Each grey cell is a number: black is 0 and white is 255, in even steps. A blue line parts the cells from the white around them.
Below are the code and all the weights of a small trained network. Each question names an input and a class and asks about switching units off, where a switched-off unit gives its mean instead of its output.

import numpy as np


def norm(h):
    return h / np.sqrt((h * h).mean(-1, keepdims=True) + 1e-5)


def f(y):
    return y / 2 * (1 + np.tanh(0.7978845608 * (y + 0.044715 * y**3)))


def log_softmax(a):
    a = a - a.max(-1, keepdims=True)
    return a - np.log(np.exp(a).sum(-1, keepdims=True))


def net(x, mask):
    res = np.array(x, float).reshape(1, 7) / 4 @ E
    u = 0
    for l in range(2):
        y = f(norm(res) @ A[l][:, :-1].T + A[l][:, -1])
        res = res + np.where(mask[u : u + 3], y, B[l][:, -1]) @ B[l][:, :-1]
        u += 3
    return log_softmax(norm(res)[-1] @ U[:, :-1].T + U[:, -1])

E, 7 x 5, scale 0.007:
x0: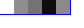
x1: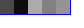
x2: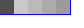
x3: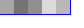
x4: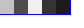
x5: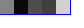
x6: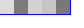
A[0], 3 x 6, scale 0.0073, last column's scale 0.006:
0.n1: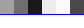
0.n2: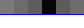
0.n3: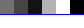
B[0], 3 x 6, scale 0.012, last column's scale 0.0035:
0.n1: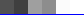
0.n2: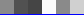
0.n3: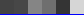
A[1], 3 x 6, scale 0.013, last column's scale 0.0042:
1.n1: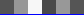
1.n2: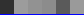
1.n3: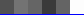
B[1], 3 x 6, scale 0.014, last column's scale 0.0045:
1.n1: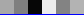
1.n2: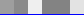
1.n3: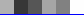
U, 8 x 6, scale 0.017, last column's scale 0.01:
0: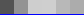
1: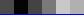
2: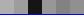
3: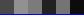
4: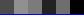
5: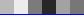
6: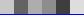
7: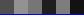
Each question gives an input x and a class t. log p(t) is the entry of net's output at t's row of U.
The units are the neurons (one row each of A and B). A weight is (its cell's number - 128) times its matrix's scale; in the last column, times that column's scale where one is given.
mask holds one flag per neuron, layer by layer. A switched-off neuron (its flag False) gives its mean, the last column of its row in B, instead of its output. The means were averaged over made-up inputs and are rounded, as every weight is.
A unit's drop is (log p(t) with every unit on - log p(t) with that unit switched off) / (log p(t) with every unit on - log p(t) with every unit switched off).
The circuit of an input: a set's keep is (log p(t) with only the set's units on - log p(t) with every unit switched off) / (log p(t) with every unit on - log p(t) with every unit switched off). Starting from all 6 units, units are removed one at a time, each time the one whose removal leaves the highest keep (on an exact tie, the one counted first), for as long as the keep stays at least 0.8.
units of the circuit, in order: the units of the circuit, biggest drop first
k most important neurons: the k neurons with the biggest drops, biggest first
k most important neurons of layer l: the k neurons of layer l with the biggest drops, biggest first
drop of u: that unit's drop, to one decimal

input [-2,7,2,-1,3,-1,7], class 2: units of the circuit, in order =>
1.n1, 0.n2
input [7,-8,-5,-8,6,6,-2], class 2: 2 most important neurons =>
0.n2, 1.n2
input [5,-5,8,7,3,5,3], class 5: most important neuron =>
1.n3
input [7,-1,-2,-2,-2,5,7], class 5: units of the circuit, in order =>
1.n3, 0.n3
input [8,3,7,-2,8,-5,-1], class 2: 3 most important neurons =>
1.n1, 1.n2, 0.n3
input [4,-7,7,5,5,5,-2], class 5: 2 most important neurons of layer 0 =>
0.n1, 0.n3
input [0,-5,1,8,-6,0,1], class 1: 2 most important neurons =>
0.n1, 1.n2
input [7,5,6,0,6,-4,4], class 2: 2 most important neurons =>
1.n1, 1.n2
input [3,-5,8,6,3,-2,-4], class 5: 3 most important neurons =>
0.n1, 1.n3, 0.n3
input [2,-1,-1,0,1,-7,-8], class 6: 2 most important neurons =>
1.n2, 0.n1
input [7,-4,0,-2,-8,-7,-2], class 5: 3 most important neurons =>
1.n1, 0.n2, 1.n3
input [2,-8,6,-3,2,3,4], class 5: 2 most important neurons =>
0.n1, 1.n3
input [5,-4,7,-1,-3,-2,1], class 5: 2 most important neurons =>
0.n1, 1.n3
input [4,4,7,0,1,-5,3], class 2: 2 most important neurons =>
1.n1, 0.n2
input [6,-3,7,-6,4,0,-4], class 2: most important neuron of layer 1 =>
1.n2
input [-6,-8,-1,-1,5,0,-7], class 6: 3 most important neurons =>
1.n2, 0.n1, 1.n3
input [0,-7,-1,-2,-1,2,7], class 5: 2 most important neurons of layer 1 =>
1.n3, 1.n1
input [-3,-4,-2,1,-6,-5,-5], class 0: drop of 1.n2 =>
0.2
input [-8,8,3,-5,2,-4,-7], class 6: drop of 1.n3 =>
0.4
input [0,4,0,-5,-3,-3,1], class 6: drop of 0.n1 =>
0.3
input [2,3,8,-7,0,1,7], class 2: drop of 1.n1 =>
1.0
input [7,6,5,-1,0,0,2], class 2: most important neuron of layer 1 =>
1.n1
